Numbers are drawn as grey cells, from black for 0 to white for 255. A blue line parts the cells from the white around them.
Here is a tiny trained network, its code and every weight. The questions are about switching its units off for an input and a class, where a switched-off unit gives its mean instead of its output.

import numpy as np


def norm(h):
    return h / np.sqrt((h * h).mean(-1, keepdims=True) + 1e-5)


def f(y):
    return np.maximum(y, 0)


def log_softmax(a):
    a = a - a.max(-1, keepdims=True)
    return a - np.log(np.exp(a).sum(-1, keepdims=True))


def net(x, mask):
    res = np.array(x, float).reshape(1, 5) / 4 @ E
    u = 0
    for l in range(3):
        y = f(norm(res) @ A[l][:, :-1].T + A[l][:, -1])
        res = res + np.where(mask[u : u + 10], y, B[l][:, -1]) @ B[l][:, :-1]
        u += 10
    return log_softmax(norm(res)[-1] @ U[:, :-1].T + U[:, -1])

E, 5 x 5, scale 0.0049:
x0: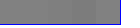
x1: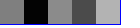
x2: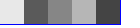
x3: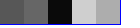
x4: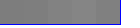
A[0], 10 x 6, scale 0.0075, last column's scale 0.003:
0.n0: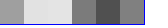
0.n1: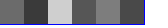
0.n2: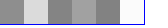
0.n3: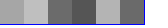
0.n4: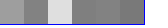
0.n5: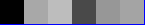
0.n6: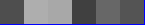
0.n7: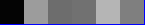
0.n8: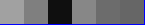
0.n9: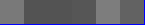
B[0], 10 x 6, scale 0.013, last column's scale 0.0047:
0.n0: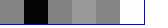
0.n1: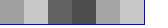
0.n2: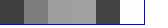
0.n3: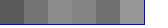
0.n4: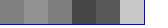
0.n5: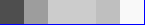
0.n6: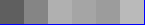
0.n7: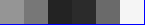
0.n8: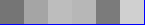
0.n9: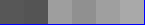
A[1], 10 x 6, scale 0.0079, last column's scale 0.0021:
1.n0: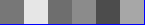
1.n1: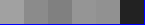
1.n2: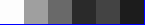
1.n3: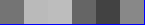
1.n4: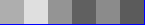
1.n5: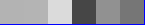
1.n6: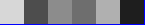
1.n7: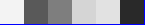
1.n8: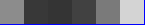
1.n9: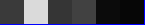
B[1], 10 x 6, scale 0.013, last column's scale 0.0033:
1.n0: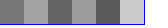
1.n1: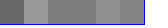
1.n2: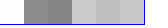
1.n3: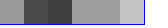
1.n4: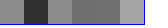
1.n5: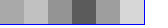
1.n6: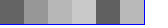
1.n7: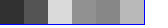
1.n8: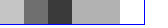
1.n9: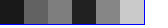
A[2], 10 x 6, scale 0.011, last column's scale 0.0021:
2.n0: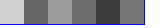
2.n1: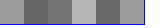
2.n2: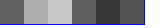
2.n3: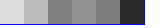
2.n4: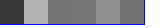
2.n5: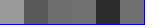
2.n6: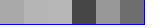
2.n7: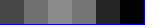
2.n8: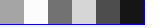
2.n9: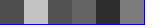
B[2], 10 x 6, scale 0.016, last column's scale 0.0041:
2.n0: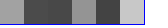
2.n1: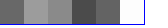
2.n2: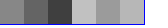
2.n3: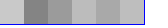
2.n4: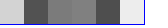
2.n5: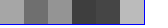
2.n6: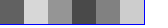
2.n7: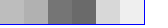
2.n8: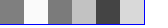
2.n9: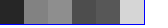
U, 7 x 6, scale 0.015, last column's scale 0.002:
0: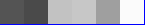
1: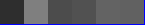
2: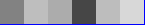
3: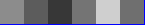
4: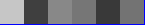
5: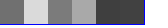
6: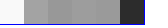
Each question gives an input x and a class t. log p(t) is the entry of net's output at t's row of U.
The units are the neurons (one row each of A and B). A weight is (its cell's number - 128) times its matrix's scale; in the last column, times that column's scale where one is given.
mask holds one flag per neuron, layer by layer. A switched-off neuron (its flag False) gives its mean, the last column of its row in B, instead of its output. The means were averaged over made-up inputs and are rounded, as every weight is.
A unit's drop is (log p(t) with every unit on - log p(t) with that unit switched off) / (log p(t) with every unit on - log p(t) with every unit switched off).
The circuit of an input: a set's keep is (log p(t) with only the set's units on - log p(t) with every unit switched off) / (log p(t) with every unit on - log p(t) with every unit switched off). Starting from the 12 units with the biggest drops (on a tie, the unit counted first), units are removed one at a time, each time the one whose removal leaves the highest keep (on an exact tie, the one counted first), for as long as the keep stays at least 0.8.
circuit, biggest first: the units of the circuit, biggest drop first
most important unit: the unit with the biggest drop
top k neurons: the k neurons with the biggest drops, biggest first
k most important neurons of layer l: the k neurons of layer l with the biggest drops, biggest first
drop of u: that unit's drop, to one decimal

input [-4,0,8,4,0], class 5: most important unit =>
0.n0
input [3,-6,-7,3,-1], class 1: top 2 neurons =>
(0.n7, 1.n9)
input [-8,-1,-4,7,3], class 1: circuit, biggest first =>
(0.n7, 1.n9)
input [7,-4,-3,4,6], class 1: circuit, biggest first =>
(1.n9, 0.n7)
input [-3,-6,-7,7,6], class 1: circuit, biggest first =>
(0.n7, 1.n9)
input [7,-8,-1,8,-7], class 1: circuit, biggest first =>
(1.n9, 0.n5)
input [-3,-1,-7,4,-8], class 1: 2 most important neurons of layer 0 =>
(0.n7, 0.n0)
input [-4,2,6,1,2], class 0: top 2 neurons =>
(0.n2, 1.n7)
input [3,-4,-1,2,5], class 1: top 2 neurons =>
(1.n9, 2.n9)
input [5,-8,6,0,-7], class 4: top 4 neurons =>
(0.n0, 0.n5, 2.n5, 0.n1)
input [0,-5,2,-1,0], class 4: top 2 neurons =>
(0.n0, 0.n5)
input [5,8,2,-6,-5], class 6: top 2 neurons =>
(1.n2, 0.n5)
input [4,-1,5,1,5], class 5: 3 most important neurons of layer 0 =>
(0.n0, 0.n7, 0.n8)
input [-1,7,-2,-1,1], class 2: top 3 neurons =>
(0.n0, 0.n1, 2.n6)
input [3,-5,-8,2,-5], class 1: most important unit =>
0.n7
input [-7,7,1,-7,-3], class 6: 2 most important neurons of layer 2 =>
(2.n3, 2.n0)
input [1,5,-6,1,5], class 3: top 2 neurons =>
(0.n7, 0.n8)
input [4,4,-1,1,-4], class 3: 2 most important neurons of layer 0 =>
(0.n9, 0.n8)
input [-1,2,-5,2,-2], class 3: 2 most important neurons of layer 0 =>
(0.n7, 0.n2)
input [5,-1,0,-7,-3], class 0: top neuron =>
(0.n0)
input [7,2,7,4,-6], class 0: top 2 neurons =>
(1.n7, 0.n2)
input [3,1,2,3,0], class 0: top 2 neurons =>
(0.n2, 1.n7)
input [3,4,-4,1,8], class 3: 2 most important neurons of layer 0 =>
(0.n7, 0.n8)
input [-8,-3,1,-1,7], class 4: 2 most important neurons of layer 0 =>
(0.n0, 0.n5)
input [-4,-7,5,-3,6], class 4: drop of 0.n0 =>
0.7
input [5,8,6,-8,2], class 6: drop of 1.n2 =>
0.1
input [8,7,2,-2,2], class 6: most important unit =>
0.n5
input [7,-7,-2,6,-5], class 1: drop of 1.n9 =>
0.6
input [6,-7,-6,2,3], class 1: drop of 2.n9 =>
0.1
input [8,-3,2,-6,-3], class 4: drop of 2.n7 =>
0.0
